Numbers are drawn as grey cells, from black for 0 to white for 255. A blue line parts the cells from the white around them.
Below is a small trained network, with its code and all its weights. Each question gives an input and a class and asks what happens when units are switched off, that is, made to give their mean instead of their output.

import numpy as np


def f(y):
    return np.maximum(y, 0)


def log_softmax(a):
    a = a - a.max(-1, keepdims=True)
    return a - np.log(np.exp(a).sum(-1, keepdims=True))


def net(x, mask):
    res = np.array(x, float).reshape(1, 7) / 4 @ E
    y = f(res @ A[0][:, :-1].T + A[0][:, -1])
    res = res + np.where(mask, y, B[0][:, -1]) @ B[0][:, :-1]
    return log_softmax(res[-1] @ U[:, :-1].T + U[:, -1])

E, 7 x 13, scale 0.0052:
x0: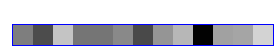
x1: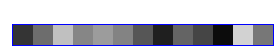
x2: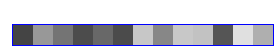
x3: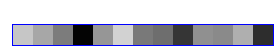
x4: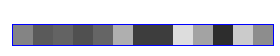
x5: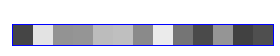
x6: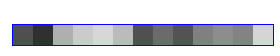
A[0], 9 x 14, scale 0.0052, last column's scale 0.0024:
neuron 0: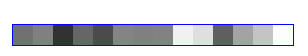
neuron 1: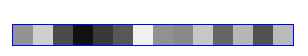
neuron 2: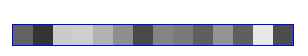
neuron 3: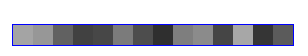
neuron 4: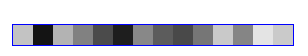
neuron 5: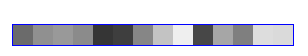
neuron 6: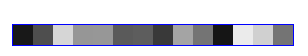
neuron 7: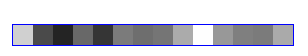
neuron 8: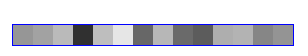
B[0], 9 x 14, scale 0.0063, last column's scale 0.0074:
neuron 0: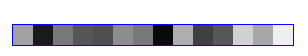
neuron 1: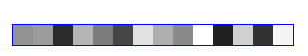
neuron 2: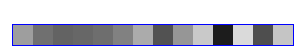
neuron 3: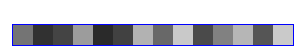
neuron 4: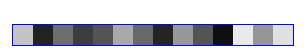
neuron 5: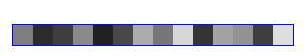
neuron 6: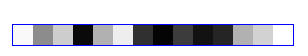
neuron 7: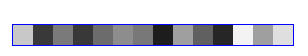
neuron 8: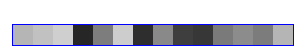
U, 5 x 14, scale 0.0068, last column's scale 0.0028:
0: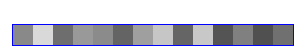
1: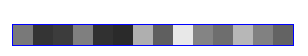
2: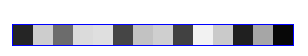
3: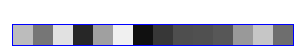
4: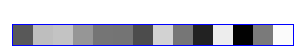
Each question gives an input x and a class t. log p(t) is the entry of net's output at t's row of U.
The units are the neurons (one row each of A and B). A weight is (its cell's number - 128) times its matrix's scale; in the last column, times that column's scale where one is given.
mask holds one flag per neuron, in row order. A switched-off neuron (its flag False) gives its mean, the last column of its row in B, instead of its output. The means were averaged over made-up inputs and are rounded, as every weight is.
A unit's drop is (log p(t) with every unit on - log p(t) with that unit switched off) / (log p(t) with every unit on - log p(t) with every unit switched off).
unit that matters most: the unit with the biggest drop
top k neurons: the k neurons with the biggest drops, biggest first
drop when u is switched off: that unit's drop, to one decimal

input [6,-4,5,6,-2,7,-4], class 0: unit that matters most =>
neuron 1
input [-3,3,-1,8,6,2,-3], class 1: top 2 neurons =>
neuron 3; neuron 6
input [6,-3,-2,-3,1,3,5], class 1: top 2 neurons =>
neuron 5; neuron 6
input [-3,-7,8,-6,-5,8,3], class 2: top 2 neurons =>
neuron 4; neuron 7
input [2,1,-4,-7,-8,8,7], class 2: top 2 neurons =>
neuron 6; neuron 0
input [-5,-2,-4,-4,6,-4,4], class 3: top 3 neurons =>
neuron 1; neuron 5; neuron 3
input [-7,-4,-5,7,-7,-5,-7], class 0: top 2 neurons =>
neuron 0; neuron 5
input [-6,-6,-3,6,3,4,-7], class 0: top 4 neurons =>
neuron 5; neuron 1; neuron 4; neuron 0
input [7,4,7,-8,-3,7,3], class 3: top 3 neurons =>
neuron 6; neuron 1; neuron 3
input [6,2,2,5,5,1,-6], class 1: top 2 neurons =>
neuron 3; neuron 1
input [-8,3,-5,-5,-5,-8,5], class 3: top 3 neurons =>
neuron 1; neuron 5; neuron 3
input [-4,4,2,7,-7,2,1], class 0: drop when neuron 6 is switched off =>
0.3
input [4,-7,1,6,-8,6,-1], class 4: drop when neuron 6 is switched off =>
0.1
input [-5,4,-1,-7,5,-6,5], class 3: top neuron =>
neuron 6
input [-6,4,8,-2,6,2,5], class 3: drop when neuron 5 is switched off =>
0.0
